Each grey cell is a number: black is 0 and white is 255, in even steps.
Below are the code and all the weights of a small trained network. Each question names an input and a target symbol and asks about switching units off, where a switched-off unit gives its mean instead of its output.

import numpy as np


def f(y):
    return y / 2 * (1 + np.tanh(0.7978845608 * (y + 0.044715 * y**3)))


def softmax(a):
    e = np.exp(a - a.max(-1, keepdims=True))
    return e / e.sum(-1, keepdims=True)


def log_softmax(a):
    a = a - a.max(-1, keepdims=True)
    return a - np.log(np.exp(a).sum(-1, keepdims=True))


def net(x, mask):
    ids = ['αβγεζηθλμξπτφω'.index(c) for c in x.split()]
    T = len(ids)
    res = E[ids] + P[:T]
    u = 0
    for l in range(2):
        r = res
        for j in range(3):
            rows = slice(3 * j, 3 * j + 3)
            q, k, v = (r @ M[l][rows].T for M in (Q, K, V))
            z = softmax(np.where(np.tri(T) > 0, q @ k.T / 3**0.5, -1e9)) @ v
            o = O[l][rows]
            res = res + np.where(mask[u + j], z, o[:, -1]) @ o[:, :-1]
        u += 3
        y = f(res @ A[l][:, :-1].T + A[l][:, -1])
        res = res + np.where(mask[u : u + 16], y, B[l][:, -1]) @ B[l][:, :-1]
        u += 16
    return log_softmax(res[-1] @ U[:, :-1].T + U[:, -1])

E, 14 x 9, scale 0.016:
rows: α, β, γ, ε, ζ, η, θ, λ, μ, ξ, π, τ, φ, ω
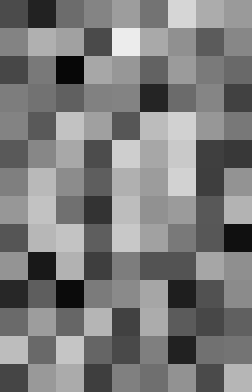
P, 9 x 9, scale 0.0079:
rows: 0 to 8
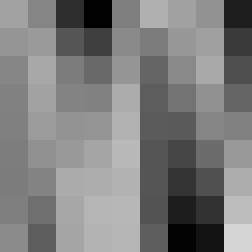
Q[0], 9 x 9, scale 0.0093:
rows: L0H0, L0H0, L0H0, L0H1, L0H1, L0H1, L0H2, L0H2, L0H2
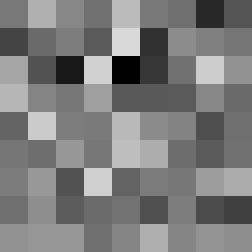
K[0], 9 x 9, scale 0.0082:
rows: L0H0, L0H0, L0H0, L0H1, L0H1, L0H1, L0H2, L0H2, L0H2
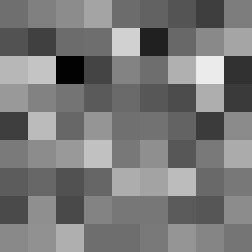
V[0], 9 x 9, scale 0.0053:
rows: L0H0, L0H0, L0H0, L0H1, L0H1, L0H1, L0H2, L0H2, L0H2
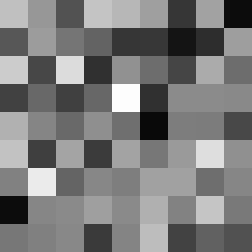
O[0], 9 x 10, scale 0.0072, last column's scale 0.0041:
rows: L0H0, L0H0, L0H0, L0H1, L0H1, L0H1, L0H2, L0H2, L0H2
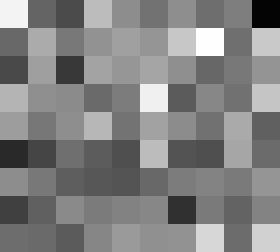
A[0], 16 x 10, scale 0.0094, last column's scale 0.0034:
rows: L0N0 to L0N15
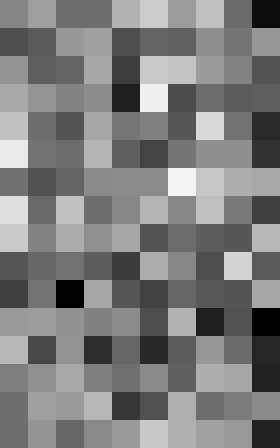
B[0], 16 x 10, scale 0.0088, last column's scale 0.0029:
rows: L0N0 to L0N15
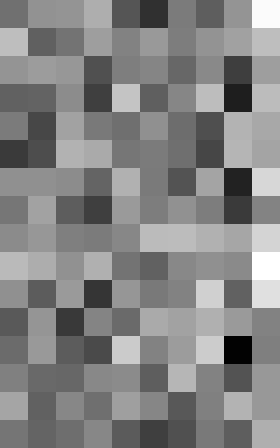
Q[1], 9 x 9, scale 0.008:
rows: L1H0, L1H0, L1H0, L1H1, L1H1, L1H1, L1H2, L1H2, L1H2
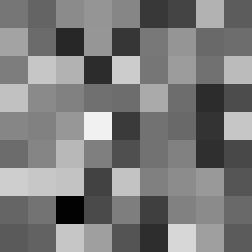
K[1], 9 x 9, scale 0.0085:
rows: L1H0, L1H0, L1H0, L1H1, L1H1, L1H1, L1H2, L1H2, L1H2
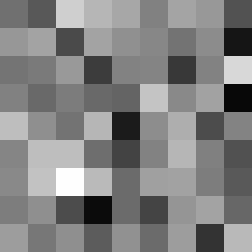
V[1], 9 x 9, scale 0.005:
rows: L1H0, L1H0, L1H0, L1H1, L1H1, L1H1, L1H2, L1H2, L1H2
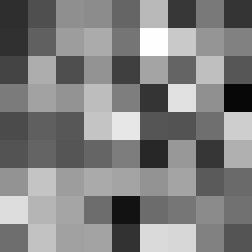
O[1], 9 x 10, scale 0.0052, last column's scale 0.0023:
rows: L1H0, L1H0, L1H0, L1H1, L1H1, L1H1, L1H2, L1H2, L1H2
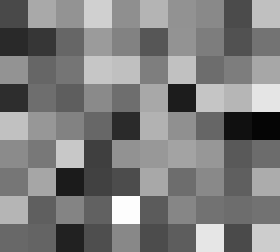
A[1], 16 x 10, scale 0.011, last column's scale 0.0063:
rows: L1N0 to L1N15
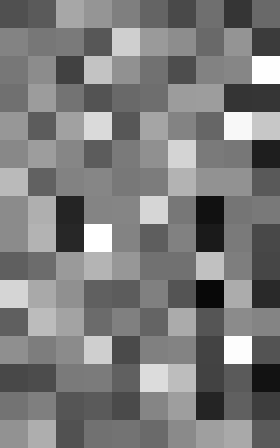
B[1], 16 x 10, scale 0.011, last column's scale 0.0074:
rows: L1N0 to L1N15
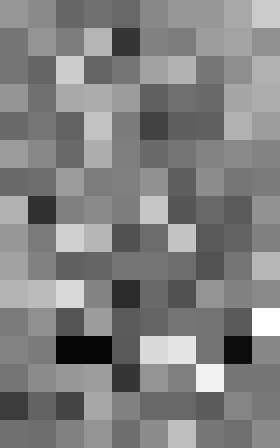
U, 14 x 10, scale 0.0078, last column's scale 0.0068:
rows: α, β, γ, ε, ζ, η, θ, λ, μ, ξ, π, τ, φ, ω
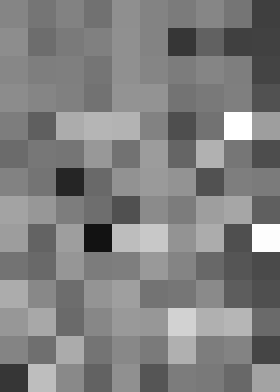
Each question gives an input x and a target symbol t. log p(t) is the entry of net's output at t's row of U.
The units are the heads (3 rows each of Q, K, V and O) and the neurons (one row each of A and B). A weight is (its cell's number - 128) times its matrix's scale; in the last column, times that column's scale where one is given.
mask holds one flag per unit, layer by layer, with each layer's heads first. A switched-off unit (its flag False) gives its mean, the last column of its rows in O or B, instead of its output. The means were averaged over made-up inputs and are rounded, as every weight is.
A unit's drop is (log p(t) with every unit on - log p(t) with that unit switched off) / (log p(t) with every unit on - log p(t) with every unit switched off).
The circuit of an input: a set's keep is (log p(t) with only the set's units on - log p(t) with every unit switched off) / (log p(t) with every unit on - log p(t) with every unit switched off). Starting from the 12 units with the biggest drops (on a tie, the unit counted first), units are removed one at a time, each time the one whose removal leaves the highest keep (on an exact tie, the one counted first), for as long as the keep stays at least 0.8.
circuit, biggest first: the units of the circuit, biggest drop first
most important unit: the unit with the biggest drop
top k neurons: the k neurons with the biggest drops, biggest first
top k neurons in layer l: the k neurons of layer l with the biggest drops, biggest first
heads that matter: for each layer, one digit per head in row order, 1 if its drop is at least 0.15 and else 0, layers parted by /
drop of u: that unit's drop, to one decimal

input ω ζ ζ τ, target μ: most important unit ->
L0N10
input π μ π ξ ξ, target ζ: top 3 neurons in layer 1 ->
L1N4, L1N11, L1N12
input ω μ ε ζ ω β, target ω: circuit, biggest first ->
L0H0, L0N0, L1N11
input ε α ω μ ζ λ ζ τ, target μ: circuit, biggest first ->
L0N3, L0N10, L1N11
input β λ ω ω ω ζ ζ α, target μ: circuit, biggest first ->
L0N6, L1N11
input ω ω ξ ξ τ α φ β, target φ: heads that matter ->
100 / 000
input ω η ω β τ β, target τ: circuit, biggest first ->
L0H1, L0N8, L0H0, L1N1
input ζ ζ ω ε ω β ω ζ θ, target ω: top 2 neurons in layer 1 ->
L1N11, L1N0
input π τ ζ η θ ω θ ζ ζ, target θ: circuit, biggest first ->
L1N12, L0H0, L1N4, L1H1
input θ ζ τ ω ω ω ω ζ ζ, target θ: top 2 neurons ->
L1N12, L1N4
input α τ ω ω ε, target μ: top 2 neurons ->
L0N12, L0N10
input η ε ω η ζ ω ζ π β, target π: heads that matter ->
110 / 010
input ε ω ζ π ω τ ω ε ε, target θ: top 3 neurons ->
L1N12, L0N5, L0N4
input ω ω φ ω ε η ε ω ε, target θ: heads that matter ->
111 / 001
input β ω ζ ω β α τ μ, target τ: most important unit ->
L0H1
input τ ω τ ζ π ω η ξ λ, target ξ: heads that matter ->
100 / 000
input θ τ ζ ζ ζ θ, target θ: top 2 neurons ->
L0N11, L1N12
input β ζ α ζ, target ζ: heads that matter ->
111 / 010
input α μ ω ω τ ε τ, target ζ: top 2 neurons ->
L0N3, L1N4
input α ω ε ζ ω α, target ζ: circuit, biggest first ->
L0H0, L1N4, L1H2
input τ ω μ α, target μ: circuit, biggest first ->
L0N6
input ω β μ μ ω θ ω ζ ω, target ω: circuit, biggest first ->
L0H0, L1N11
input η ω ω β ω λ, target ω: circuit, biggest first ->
L0H0, L0N0, L1N11, L0N1
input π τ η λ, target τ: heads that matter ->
110 / 000
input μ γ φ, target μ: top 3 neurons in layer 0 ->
L0N12, L0N7, L0N3
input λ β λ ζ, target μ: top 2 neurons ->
L1N11, L1N4
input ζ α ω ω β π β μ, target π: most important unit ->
L0H1
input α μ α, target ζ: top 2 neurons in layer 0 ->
L0N3, L0N9
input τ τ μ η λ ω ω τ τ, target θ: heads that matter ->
110 / 000
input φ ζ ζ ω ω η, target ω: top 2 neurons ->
L0N0, L1N11
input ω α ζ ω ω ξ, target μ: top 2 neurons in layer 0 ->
L0N12, L0N1
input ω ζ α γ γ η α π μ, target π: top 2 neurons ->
L0N8, L0N7
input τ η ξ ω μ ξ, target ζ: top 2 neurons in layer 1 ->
L1N4, L1N11
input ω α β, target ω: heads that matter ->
000 / 000
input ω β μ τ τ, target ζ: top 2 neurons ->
L0N5, L0N4
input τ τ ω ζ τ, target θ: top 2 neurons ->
L1N12, L0N5
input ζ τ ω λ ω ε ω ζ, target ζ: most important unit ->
L1N4
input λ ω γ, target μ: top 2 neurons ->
L0N10, L1N11
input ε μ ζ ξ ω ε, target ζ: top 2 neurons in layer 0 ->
L0N10, L0N5
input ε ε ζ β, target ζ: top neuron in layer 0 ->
L0N3
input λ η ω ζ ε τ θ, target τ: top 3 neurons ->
L0N8, L0N11, L1N15
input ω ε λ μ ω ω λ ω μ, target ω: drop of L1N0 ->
-0.1
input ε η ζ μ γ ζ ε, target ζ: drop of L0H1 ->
1.4
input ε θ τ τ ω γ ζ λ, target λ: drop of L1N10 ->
0.5
